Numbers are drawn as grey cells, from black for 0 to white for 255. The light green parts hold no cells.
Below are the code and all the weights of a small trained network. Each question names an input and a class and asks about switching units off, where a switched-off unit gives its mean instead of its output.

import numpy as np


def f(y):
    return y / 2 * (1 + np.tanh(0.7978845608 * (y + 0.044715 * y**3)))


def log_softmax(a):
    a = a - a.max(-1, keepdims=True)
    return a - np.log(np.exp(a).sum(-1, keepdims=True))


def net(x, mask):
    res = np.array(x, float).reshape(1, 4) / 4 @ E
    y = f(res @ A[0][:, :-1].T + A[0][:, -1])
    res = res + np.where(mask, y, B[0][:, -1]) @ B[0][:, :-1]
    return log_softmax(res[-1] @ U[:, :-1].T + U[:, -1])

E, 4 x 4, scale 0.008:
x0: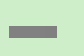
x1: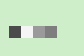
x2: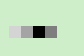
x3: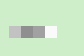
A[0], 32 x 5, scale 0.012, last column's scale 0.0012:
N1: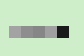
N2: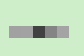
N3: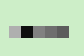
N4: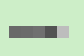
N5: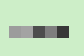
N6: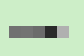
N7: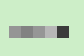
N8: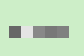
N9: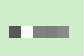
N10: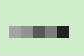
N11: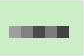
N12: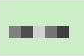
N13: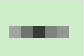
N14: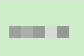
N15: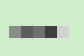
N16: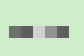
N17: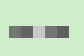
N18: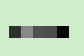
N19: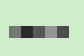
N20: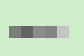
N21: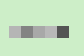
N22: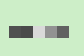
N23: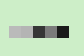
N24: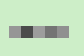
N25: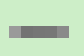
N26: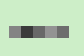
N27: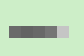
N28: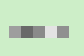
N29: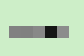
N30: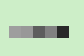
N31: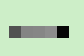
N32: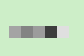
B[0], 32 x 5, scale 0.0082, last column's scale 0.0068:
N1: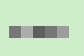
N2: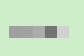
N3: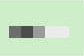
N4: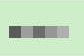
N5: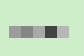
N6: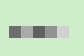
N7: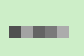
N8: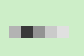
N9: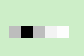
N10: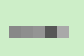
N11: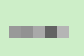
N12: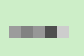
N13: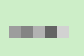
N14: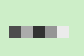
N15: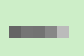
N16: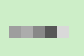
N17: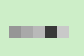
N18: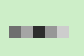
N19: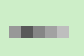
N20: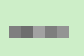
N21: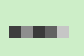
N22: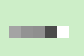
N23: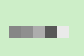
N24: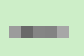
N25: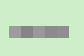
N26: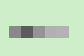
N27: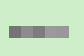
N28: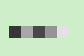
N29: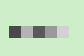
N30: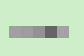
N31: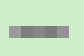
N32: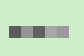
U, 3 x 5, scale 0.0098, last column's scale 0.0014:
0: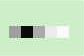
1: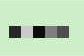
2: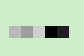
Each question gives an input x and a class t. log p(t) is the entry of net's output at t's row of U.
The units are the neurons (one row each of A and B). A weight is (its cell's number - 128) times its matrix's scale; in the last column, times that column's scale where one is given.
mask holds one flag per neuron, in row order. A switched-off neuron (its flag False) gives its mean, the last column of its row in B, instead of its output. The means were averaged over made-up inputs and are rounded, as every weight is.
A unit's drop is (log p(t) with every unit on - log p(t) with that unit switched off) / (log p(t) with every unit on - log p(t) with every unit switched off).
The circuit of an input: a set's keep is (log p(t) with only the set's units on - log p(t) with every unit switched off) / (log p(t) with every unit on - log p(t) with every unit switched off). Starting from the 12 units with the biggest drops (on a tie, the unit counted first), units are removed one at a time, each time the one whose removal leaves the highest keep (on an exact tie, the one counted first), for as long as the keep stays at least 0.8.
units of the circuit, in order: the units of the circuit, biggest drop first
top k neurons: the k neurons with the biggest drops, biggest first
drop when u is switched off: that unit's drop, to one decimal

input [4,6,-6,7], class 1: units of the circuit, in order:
[N14]
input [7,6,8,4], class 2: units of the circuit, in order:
[N23; N5]
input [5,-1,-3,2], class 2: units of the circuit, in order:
[N9; N18]
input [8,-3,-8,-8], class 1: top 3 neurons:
[N29; N18; N6]
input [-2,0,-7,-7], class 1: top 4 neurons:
[N18; N29; N6; N4]
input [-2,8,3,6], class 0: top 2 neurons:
[N9; N8]
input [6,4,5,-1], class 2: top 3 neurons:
[N3; N23; N5]
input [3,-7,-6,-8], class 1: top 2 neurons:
[N9; N29]
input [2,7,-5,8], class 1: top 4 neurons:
[N14; N21; N28; N7]
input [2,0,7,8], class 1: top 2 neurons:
[N14; N28]
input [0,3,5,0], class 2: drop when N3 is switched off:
0.2
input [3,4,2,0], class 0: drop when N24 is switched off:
0.0
